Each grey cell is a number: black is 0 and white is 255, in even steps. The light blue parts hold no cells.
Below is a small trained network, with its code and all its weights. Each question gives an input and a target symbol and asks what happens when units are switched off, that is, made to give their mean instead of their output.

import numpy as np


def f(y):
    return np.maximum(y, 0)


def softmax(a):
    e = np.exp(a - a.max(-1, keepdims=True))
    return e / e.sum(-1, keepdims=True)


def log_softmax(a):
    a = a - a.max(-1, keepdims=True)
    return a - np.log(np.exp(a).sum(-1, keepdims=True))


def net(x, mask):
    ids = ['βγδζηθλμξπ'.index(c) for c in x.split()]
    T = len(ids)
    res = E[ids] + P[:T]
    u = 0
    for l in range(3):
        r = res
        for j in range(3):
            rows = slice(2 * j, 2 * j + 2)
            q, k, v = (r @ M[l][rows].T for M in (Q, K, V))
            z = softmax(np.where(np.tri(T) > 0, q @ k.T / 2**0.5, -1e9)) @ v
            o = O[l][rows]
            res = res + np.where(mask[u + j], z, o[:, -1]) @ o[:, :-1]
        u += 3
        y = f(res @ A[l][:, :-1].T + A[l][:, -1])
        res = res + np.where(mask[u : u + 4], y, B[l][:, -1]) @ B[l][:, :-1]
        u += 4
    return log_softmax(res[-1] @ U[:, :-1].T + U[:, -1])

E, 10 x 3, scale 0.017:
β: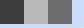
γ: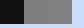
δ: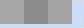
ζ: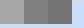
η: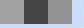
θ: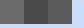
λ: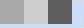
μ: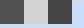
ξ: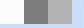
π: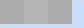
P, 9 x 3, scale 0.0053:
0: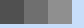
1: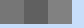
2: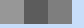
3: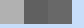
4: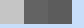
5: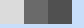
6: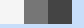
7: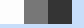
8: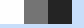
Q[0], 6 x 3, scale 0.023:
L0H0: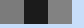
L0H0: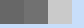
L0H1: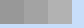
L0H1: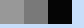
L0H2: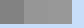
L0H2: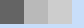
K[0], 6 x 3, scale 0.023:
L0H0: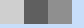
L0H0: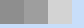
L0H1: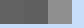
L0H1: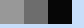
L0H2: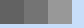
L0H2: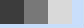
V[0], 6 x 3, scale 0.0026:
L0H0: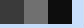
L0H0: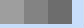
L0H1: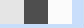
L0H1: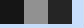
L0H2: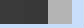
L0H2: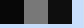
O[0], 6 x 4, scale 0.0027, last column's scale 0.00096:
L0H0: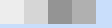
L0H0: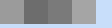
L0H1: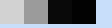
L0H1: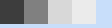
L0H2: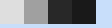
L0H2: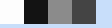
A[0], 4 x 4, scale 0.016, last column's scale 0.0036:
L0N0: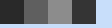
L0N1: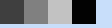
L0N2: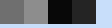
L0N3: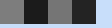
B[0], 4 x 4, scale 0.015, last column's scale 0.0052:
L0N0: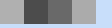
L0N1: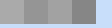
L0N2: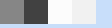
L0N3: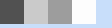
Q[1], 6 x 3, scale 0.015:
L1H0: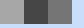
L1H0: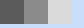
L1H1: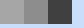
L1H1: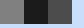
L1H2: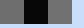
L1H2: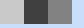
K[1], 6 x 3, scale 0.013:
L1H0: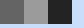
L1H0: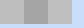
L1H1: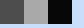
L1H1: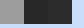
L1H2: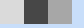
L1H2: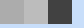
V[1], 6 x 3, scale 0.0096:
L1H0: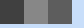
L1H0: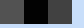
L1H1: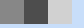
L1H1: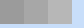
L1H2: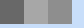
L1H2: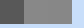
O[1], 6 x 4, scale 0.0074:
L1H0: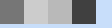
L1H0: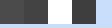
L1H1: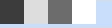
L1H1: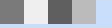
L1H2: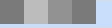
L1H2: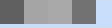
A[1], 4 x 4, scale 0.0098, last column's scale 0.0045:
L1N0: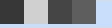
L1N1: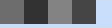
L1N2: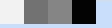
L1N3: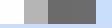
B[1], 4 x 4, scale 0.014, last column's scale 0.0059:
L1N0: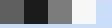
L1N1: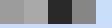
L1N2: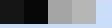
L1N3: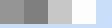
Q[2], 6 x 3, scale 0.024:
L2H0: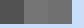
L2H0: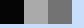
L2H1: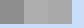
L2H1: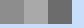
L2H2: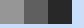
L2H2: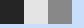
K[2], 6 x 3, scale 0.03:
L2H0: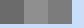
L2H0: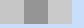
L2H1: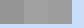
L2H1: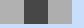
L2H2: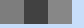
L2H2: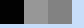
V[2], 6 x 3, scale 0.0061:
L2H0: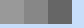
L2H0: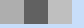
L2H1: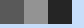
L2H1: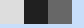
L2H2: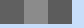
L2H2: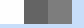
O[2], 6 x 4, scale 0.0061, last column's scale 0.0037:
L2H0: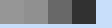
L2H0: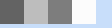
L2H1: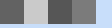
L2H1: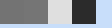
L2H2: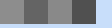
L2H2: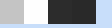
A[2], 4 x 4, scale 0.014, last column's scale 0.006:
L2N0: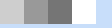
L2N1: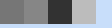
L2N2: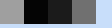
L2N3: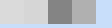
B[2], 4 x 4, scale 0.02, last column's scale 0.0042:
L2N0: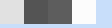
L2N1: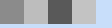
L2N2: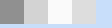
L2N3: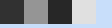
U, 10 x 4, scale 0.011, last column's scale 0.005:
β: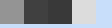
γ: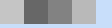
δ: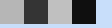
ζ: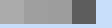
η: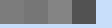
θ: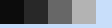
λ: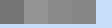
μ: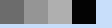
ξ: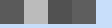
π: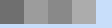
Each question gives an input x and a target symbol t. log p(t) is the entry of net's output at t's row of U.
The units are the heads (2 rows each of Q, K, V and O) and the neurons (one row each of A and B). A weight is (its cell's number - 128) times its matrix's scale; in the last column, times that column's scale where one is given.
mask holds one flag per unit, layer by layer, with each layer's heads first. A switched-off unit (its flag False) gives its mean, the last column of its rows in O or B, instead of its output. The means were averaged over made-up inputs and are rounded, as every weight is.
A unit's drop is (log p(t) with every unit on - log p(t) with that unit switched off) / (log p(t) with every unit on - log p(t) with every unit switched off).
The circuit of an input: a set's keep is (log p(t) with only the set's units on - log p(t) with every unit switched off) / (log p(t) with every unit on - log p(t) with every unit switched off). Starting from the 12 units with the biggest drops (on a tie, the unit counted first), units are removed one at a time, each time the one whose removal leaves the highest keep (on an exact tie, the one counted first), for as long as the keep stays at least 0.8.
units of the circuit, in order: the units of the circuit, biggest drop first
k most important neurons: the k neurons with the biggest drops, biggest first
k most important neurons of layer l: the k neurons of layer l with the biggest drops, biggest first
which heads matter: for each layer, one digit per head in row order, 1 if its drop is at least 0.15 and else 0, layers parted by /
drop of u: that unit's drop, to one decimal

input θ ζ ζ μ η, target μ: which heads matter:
000 / 010 / 001
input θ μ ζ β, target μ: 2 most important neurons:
[L2N2; L1N0]
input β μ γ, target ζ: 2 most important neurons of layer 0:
[L0N3; L0N0]
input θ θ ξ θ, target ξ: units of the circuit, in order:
[L1N3; L2N1; L2H2]
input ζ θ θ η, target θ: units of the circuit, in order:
[L0N3; L2H2; L2N2]
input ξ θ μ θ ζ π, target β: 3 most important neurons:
[L0N3; L2N3; L2N0]
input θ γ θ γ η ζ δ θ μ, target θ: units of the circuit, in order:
[L1N0]
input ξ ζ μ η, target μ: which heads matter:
100 / 110 / 001
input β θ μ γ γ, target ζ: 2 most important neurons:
[L2N2; L0N0]
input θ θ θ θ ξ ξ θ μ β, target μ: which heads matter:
000 / 110 / 001
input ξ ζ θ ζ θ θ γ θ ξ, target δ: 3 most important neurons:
[L1N2; L1N3; L2N3]
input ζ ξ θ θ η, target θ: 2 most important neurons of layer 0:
[L0N3; L0N1]
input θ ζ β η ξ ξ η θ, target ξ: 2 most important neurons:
[L1N3; L2N1]
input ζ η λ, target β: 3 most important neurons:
[L2N3; L2N0; L0N2]
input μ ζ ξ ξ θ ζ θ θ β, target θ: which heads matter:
100 / 010 / 101
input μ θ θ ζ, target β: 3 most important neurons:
[L1N0; L0N3; L0N0]
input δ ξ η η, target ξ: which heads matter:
110 / 100 / 001
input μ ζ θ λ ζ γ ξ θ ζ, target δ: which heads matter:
000 / 011 / 100
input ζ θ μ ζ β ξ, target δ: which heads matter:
000 / 000 / 000
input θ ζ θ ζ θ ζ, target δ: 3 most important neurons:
[L0N3; L1N2; L0N2]
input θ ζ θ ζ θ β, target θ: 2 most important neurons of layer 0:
[L0N2; L0N0]
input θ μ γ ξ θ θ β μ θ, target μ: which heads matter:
000 / 110 / 001
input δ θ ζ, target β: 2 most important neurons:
[L1N0; L0N0]
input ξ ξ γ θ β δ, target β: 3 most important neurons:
[L2N3; L2N0; L0N3]
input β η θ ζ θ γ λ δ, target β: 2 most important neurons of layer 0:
[L0N0; L0N2]
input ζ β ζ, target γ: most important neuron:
[L1N0]
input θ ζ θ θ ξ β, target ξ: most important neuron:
[L1N3]
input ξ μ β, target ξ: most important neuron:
[L0N3]
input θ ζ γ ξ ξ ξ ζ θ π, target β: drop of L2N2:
0.2
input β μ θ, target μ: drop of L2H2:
0.2
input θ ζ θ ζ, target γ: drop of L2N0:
0.7
